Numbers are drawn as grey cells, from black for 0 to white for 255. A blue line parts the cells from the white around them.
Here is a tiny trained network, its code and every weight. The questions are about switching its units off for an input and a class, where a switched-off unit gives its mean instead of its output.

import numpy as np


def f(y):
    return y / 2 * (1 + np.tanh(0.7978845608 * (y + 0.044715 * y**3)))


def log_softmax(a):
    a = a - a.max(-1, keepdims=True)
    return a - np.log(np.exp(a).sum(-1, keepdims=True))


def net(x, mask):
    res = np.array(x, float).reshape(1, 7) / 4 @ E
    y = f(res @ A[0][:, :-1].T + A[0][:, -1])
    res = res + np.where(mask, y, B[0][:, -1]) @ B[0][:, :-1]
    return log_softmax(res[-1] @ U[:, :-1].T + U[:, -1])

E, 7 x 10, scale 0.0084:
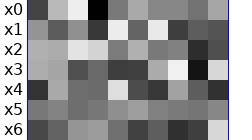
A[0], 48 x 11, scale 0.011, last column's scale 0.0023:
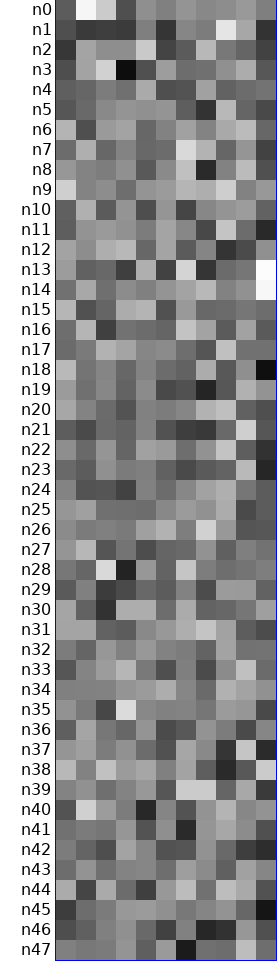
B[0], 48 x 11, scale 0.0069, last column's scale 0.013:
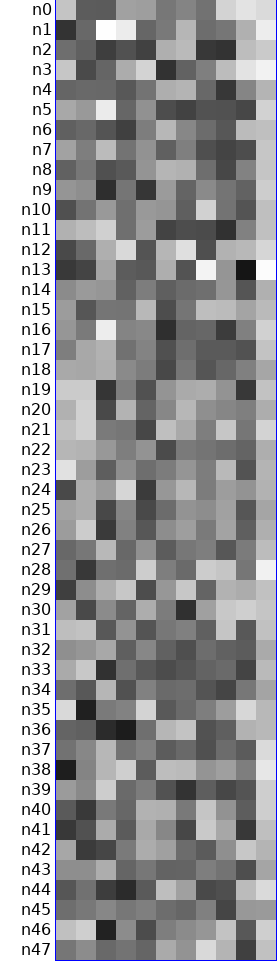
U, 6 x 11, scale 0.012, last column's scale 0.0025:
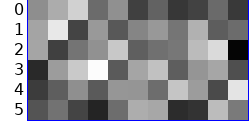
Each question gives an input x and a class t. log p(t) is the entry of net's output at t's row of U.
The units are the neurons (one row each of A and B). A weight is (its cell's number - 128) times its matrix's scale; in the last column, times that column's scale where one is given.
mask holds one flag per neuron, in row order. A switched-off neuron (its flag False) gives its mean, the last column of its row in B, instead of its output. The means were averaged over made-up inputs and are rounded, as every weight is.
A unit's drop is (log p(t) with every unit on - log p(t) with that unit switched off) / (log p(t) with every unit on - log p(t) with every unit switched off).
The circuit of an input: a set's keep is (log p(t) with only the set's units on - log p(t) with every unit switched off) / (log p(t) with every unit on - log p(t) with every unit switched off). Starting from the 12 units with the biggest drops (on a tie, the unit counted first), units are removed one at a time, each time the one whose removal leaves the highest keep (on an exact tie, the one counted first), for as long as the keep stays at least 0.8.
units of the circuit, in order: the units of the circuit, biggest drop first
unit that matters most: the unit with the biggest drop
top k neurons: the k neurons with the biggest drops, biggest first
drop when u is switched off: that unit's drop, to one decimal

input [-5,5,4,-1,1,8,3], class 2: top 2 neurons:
n30; n15
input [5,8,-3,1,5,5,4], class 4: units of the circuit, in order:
n13
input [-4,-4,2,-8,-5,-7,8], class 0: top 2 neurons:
n5; n11
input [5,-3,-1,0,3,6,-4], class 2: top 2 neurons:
n3; n0
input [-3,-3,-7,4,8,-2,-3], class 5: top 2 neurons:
n36; n2
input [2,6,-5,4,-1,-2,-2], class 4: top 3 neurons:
n13; n28; n12
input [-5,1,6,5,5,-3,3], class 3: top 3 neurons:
n12; n38; n3
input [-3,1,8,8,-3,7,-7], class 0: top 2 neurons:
n39; n7
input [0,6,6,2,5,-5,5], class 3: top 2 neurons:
n38; n12
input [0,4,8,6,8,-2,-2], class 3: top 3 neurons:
n38; n12; n44
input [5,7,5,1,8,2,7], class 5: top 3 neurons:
n2; n36; n4
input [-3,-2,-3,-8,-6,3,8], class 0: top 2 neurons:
n5; n11
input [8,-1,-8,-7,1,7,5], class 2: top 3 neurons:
n3; n0; n38
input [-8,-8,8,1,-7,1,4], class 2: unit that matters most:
n35
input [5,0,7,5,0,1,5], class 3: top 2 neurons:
n12; n38
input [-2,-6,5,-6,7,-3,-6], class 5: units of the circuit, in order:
n2; n36
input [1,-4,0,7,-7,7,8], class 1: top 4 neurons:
n46; n47; n21; n19
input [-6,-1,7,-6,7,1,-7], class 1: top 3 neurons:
n26; n1; n25
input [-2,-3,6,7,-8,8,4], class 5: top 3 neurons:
n6; n8; n44
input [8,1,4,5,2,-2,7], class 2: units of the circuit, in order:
n3
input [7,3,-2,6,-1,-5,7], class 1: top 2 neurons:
n46; n19
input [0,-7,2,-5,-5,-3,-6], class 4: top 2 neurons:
n41; n40
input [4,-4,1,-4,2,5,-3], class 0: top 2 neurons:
n13; n28
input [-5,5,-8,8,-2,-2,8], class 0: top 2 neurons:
n16; n39
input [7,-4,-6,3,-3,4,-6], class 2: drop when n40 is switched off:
0.1
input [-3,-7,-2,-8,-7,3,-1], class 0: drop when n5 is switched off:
0.2
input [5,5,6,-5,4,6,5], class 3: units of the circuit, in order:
n38
